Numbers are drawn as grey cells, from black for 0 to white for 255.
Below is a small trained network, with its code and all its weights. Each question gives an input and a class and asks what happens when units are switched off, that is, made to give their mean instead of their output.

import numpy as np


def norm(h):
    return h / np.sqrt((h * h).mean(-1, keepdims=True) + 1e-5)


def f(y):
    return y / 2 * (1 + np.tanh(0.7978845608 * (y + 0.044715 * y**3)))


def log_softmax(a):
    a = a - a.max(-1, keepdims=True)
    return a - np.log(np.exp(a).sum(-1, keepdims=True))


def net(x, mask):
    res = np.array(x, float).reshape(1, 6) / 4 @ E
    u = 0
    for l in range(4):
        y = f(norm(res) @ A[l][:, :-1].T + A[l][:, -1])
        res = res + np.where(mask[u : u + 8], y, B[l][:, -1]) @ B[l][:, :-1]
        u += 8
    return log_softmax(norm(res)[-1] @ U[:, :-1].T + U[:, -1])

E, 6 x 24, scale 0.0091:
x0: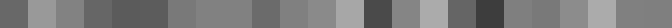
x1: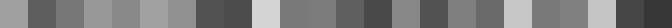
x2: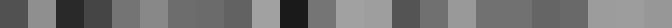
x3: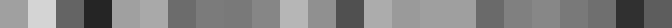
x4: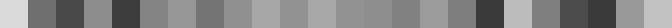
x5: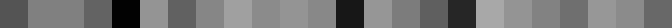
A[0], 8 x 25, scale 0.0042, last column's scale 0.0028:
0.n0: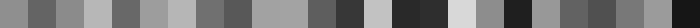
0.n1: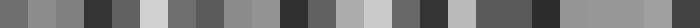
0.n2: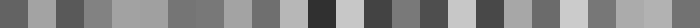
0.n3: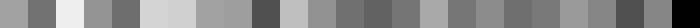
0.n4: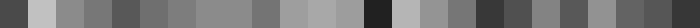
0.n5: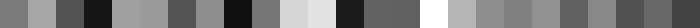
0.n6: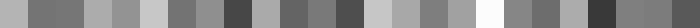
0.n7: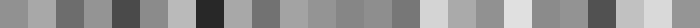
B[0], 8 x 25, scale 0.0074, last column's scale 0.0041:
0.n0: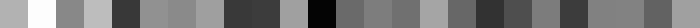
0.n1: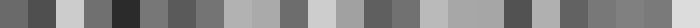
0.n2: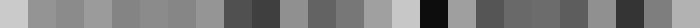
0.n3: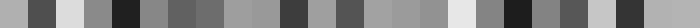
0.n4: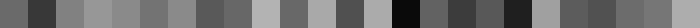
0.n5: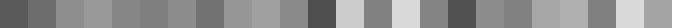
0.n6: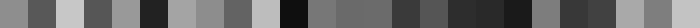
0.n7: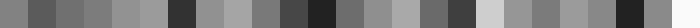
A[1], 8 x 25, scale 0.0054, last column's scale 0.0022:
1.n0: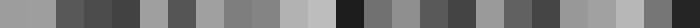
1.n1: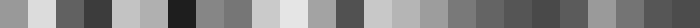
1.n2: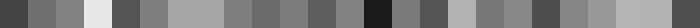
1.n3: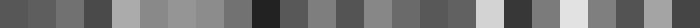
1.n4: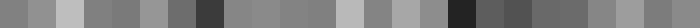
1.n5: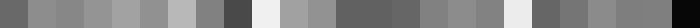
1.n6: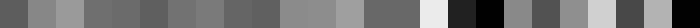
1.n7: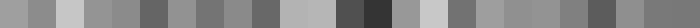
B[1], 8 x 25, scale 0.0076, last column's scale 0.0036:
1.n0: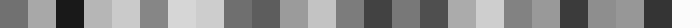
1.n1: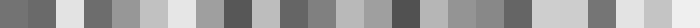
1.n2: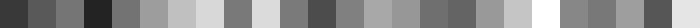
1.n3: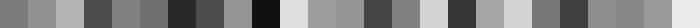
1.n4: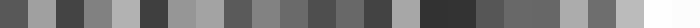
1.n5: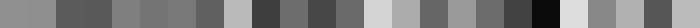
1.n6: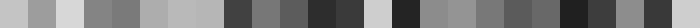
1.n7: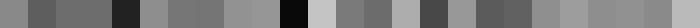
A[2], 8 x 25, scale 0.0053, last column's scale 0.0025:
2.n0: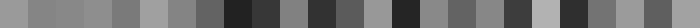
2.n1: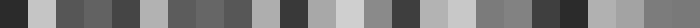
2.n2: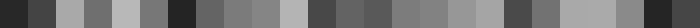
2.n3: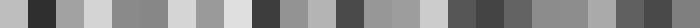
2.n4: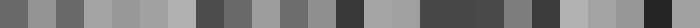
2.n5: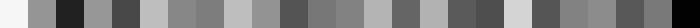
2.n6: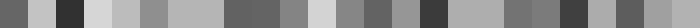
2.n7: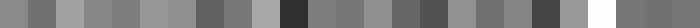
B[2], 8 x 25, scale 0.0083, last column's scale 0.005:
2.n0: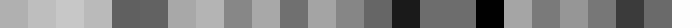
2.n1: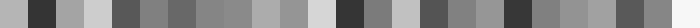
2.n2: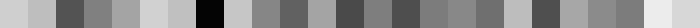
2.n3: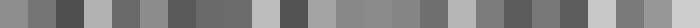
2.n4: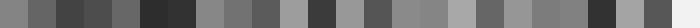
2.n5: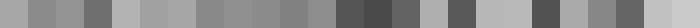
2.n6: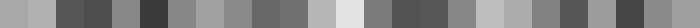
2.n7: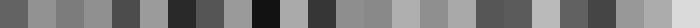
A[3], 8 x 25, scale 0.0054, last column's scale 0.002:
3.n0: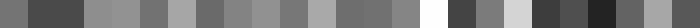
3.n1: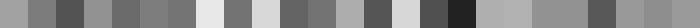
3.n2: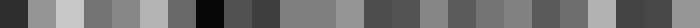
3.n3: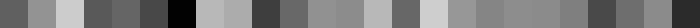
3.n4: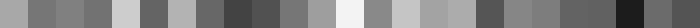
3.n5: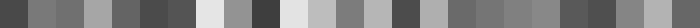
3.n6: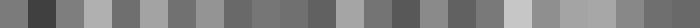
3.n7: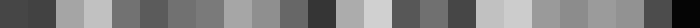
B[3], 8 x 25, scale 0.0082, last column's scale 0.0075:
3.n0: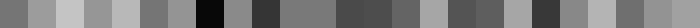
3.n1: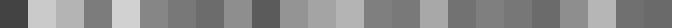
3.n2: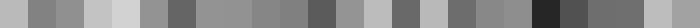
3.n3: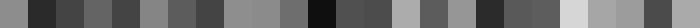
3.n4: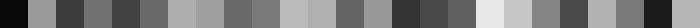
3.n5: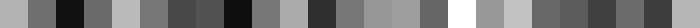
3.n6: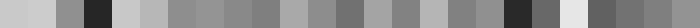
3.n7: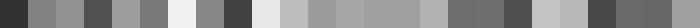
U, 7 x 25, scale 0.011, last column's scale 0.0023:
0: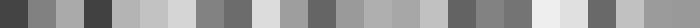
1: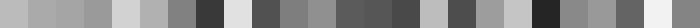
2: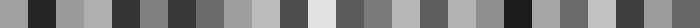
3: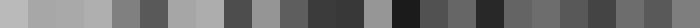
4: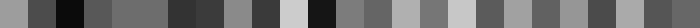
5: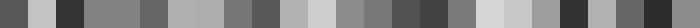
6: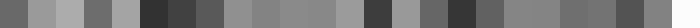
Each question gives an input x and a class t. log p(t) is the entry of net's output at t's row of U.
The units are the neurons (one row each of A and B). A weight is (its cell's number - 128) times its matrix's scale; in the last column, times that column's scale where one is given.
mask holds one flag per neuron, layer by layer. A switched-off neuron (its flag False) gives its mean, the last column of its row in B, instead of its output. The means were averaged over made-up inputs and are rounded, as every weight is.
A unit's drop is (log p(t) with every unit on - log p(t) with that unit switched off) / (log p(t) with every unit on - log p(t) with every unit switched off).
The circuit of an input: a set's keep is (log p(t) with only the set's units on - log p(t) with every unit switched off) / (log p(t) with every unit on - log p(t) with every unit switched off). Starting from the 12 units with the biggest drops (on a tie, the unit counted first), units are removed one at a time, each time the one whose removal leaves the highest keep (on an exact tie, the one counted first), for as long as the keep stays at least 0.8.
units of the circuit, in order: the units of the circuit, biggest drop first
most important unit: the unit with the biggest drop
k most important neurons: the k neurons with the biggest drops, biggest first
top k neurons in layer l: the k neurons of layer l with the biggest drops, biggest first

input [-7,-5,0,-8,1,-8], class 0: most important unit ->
1.n2
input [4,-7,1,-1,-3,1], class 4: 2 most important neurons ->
1.n3; 3.n5
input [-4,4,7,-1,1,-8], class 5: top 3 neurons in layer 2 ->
2.n6; 2.n3; 2.n2
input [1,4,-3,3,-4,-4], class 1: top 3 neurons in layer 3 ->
3.n5; 3.n3; 3.n2
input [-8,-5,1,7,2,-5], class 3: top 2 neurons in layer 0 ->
0.n6; 0.n0
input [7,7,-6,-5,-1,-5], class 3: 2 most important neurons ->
1.n6; 0.n4
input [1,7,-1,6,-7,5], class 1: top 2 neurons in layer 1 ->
1.n2; 1.n3
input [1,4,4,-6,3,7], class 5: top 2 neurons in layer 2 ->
2.n6; 2.n4
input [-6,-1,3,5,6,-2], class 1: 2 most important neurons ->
0.n7; 1.n6
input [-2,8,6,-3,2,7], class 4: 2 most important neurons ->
1.n5; 2.n4
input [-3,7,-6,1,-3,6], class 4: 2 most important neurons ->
2.n4; 1.n5
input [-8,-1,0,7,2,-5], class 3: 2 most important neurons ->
0.n6; 0.n0
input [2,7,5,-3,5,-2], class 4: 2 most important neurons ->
1.n5; 2.n7
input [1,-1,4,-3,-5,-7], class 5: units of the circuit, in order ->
3.n4
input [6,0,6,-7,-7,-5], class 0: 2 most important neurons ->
1.n2; 0.n7
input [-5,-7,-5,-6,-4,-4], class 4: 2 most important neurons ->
1.n3; 0.n5
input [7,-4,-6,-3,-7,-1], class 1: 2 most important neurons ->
1.n3; 2.n2
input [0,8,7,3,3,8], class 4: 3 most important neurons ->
1.n5; 2.n4; 2.n7
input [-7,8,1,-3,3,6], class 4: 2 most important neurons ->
2.n4; 1.n5
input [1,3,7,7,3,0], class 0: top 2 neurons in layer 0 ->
0.n5; 0.n3
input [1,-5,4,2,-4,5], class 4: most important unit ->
1.n3
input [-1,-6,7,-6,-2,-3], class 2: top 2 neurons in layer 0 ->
0.n1; 0.n5
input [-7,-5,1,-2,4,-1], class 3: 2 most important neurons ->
0.n0; 0.n6
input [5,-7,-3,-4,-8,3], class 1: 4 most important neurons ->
2.n2; 3.n2; 2.n4; 2.n7
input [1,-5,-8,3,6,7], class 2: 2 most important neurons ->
0.n3; 2.n3
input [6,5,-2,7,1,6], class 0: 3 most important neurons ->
1.n1; 0.n5; 0.n6
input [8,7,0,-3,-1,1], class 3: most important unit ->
1.n6
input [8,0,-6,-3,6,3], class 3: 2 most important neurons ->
1.n6; 0.n4
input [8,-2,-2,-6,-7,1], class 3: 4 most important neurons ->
1.n6; 0.n7; 2.n0; 1.n2
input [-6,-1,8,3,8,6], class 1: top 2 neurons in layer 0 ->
0.n7; 0.n3
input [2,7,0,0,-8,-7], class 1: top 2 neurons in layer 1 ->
1.n0; 1.n3
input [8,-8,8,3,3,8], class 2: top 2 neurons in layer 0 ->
0.n1; 0.n0
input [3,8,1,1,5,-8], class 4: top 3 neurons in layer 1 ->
1.n5; 1.n0; 1.n3
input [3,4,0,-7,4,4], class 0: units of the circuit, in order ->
1.n2
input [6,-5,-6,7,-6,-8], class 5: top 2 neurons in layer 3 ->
3.n4; 3.n7
